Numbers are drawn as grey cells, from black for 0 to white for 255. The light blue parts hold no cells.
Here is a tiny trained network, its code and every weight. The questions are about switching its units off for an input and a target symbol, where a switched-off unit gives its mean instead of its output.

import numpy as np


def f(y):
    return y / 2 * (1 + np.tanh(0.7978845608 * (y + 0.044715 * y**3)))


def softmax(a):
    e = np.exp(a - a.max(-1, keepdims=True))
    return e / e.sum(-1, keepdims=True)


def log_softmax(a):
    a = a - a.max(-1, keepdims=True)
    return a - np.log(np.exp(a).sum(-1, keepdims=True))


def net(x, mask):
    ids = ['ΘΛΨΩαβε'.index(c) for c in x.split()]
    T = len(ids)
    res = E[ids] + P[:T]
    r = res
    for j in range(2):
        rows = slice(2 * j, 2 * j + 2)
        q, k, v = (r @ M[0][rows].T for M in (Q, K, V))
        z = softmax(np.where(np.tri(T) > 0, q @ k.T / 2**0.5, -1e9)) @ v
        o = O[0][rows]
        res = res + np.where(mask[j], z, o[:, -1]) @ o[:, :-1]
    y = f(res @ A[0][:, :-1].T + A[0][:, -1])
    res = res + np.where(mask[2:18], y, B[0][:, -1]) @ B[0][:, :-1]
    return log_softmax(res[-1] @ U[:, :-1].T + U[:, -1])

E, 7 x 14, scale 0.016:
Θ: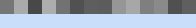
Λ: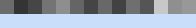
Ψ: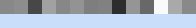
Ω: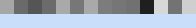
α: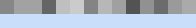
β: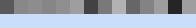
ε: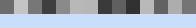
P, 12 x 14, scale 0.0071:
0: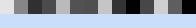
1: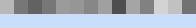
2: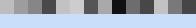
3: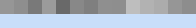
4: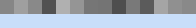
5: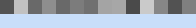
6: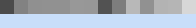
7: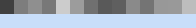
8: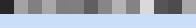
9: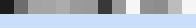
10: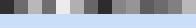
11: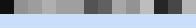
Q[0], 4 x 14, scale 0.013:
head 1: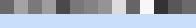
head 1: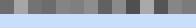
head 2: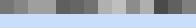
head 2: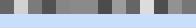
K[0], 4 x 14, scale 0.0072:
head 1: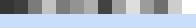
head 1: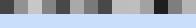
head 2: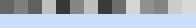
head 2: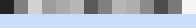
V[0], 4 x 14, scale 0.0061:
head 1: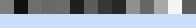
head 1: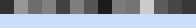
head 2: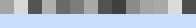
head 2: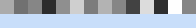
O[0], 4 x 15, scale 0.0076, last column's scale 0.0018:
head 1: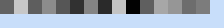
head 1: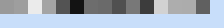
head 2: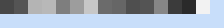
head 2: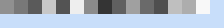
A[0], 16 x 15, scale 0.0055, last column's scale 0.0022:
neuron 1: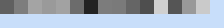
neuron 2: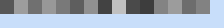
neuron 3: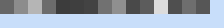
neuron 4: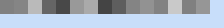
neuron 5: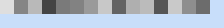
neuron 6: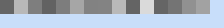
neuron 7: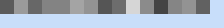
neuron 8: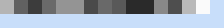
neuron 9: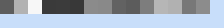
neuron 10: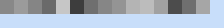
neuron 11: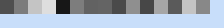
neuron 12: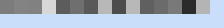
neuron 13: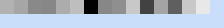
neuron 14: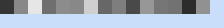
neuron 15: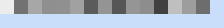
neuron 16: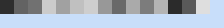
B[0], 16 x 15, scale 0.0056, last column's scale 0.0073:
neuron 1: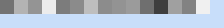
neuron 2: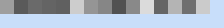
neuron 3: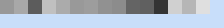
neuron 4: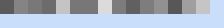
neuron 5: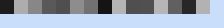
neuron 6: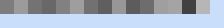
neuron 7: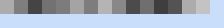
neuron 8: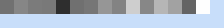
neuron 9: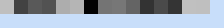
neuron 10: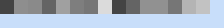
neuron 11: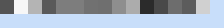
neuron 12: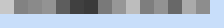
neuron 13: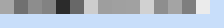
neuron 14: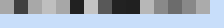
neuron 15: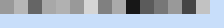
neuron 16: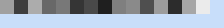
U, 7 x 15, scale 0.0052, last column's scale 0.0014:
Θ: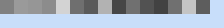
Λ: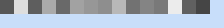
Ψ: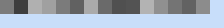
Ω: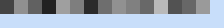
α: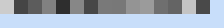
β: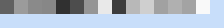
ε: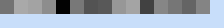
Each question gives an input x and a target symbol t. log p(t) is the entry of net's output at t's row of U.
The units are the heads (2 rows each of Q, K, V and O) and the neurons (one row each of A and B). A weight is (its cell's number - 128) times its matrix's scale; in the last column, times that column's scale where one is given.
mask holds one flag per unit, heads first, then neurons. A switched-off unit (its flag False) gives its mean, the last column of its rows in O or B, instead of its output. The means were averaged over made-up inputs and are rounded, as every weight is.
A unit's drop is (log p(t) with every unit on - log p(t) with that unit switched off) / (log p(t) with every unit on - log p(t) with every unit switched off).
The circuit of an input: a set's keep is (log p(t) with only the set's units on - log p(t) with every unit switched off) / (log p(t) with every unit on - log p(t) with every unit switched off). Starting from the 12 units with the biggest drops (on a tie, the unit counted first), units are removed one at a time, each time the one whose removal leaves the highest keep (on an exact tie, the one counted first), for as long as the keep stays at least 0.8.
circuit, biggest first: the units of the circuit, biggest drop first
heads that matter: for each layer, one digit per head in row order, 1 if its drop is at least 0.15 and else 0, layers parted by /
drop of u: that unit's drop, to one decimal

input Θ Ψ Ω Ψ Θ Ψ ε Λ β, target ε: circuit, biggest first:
[neuron 11; head 2; head 1]
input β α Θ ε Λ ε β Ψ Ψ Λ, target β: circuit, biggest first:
[head 2; neuron 13; head 1]
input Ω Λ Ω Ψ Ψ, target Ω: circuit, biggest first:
[head 1; head 2; neuron 1]
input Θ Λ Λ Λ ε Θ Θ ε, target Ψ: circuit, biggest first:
[neuron 14]
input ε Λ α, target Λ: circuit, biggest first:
[head 2; neuron 15]
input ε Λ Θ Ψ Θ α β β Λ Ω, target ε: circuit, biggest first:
[head 2; neuron 11; head 1]
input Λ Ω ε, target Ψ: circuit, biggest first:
[neuron 14; head 2]
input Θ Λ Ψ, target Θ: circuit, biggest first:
[head 2; neuron 9; head 1; neuron 3]
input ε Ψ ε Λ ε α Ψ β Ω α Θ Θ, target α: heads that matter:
10
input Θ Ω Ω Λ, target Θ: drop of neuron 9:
0.3
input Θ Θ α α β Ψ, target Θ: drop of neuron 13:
0.1
